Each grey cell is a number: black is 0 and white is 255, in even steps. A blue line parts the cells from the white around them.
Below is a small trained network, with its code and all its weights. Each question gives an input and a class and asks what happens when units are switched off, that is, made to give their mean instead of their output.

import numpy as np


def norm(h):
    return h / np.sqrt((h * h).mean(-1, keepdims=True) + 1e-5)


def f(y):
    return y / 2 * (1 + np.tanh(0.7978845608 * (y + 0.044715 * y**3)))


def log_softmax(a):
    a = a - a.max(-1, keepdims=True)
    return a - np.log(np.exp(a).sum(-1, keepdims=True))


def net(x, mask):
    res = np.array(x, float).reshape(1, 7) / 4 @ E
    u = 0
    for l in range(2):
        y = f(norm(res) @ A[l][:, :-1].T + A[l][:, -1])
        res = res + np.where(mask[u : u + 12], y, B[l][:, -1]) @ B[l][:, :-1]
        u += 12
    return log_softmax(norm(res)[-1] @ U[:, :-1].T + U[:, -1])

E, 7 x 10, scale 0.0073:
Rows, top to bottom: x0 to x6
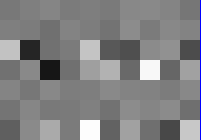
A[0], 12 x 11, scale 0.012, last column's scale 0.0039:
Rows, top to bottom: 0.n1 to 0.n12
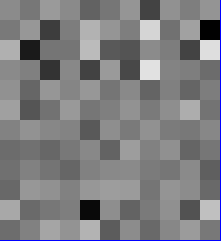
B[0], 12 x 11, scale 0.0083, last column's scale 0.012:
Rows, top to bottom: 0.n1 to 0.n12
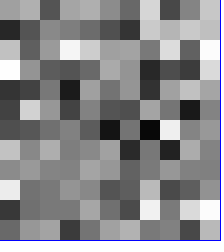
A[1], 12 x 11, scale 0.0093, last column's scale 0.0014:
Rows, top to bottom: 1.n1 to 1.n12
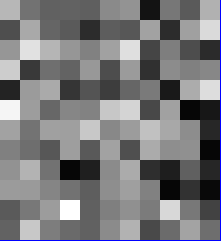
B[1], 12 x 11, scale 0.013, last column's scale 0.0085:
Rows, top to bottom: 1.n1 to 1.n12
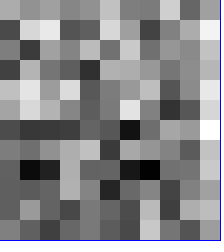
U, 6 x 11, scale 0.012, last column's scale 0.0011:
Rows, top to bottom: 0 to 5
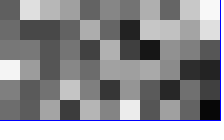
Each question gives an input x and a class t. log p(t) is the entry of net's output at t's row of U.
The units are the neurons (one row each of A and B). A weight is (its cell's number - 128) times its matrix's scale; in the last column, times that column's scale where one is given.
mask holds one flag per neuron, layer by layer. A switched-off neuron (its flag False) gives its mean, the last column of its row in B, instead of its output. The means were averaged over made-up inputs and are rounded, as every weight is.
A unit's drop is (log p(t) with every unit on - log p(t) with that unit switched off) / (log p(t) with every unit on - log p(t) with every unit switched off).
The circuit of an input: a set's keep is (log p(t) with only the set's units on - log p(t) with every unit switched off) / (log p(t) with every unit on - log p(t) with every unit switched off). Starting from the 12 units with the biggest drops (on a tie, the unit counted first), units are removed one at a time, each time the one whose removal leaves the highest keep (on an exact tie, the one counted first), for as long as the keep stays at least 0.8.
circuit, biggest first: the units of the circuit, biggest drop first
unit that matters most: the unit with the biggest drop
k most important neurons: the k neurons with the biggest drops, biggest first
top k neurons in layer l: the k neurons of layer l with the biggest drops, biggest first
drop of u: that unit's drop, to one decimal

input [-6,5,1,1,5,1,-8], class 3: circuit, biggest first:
[0.n4]
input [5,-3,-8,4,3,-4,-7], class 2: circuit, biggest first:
[0.n4; 1.n9]
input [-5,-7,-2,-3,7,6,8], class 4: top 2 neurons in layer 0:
[0.n3; 0.n11]
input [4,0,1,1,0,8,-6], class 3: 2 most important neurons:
[0.n4; 0.n2]
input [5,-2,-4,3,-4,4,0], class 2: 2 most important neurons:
[0.n4; 0.n11]
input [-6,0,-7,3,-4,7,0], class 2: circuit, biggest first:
[0.n11; 0.n3; 1.n9]
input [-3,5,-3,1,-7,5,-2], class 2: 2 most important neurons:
[0.n4; 0.n3]
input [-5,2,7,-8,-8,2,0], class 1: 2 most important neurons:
[0.n4; 1.n7]
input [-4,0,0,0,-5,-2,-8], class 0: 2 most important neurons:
[0.n3; 0.n11]
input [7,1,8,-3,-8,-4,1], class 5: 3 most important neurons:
[0.n11; 0.n2; 1.n6]
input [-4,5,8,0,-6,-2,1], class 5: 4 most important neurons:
[0.n11; 0.n2; 1.n6; 1.n5]
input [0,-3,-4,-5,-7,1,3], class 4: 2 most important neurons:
[0.n11; 0.n3]
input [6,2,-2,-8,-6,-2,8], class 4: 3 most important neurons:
[0.n3; 0.n11; 0.n12]
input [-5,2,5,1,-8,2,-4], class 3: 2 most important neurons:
[0.n4; 1.n6]
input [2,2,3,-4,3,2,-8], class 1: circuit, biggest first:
[0.n11]
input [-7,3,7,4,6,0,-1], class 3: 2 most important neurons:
[0.n4; 0.n11]
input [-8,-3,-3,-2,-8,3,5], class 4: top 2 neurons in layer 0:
[0.n11; 0.n3]
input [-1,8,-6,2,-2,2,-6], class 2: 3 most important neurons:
[0.n4; 0.n3; 1.n9]
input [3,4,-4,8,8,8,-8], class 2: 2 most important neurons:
[0.n4; 0.n3]
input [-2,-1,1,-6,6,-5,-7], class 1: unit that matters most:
1.n6
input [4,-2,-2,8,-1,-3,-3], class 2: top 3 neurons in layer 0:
[0.n4; 0.n3; 0.n2]
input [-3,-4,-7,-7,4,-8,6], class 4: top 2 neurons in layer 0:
[0.n11; 0.n3]
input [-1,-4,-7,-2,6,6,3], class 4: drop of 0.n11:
1.3
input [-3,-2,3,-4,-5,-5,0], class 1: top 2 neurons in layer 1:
[1.n7; 1.n2]
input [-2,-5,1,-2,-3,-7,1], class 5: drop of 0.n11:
0.9
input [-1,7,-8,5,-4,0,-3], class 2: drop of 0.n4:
1.6
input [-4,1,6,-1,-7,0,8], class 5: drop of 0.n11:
1.0
